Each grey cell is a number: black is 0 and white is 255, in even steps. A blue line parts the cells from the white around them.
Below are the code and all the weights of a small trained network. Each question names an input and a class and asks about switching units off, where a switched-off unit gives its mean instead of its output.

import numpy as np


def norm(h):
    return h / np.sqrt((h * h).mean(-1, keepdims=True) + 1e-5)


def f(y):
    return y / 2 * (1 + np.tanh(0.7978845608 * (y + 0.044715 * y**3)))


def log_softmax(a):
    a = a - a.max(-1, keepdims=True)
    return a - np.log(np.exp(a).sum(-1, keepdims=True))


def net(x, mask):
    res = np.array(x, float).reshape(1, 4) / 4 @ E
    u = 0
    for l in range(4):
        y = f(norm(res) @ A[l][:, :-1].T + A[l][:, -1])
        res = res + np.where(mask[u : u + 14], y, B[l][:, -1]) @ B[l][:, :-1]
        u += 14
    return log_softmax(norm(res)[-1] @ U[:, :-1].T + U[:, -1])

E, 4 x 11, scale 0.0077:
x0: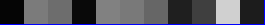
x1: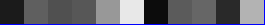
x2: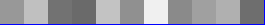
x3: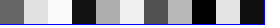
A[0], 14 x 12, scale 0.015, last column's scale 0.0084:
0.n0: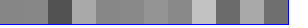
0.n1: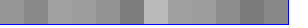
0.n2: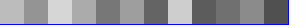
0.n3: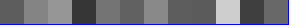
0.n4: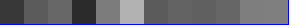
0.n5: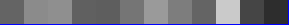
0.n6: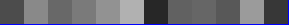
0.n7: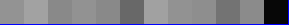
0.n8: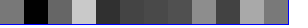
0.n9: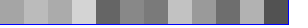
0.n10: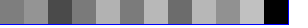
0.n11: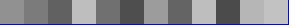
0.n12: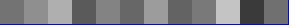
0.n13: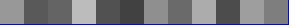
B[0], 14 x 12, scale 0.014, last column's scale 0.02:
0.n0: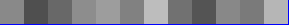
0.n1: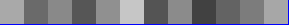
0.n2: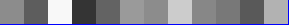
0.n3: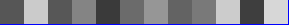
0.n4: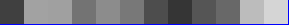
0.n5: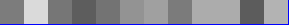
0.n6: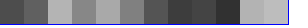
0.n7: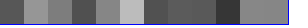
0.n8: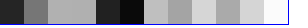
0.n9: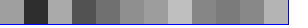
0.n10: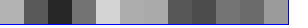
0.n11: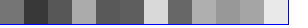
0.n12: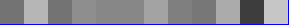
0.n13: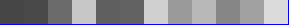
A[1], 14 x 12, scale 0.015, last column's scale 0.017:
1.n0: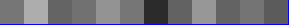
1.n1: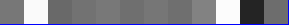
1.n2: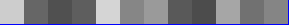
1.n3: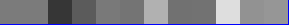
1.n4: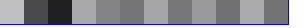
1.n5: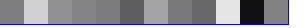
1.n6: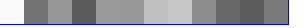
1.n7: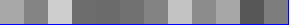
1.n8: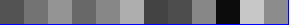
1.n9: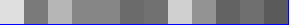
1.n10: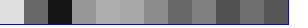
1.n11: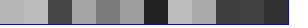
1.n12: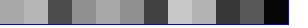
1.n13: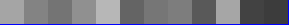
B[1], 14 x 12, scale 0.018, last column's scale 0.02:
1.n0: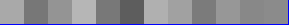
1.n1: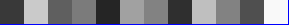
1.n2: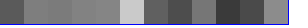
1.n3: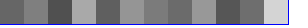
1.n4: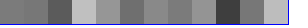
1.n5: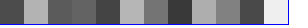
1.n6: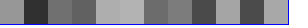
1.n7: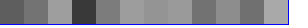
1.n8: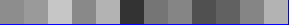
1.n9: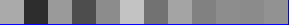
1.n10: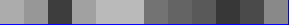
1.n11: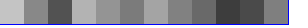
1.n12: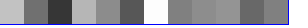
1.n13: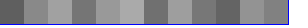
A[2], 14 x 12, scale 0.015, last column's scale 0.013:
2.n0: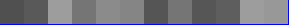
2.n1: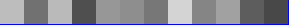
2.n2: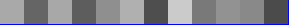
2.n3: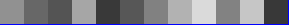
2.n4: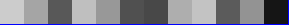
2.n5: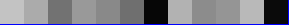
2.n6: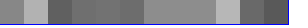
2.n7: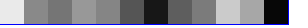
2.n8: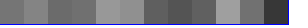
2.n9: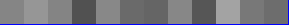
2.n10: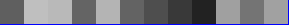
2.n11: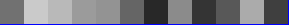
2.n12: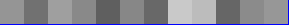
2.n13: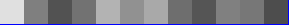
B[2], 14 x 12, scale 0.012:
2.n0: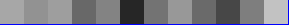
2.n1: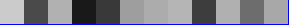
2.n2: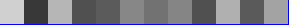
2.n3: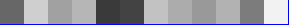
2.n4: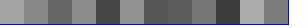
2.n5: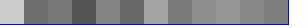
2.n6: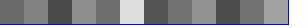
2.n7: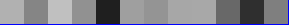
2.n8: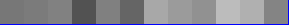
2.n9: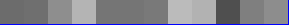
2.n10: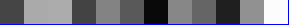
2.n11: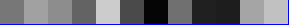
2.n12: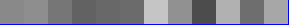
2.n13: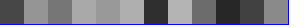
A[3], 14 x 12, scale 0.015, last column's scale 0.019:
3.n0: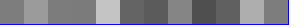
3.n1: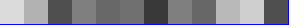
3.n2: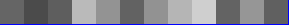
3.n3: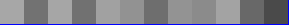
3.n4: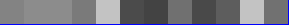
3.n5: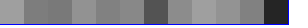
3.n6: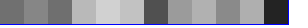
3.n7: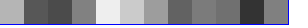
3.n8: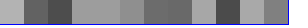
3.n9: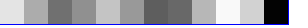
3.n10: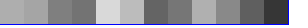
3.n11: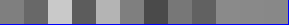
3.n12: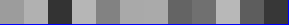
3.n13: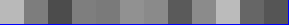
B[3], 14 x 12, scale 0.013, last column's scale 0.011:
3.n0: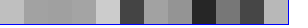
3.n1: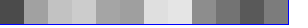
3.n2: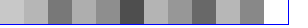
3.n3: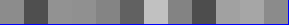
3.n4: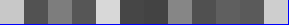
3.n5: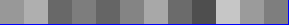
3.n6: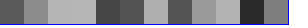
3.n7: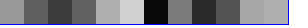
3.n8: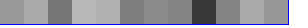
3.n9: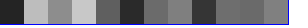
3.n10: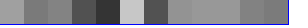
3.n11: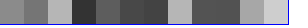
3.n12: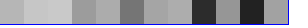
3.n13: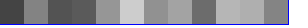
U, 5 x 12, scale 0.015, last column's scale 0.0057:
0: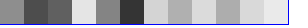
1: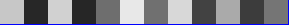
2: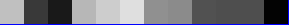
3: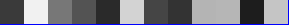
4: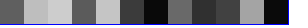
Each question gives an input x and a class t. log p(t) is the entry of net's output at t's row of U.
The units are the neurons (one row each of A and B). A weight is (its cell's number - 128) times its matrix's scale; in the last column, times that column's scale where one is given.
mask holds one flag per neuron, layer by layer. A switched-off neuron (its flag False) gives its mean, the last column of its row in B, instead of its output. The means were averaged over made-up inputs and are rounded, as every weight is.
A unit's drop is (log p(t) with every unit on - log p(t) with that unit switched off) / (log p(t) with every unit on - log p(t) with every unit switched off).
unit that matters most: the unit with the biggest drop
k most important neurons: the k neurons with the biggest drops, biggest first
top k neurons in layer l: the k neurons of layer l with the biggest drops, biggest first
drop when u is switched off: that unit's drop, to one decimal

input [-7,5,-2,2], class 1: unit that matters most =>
0.n2
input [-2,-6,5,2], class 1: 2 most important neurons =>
(0.n1, 0.n3)
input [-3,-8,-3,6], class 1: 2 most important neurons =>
(0.n2, 0.n9)
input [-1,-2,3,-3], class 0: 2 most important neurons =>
(0.n13, 0.n11)
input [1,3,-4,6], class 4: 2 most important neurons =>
(0.n6, 0.n4)
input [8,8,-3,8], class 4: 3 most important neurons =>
(0.n4, 0.n6, 1.n8)
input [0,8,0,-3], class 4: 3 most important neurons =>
(0.n6, 0.n4, 1.n8)
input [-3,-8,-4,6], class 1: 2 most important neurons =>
(0.n2, 0.n9)
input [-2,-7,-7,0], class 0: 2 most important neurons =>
(0.n13, 0.n8)
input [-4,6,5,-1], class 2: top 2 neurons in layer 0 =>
(0.n8, 0.n10)
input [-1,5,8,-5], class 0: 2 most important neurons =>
(0.n11, 0.n13)
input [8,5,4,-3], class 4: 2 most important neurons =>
(0.n4, 0.n6)
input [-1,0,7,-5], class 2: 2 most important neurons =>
(0.n10, 0.n8)
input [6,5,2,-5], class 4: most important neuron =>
(0.n4)
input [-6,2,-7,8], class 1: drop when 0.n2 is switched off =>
0.5
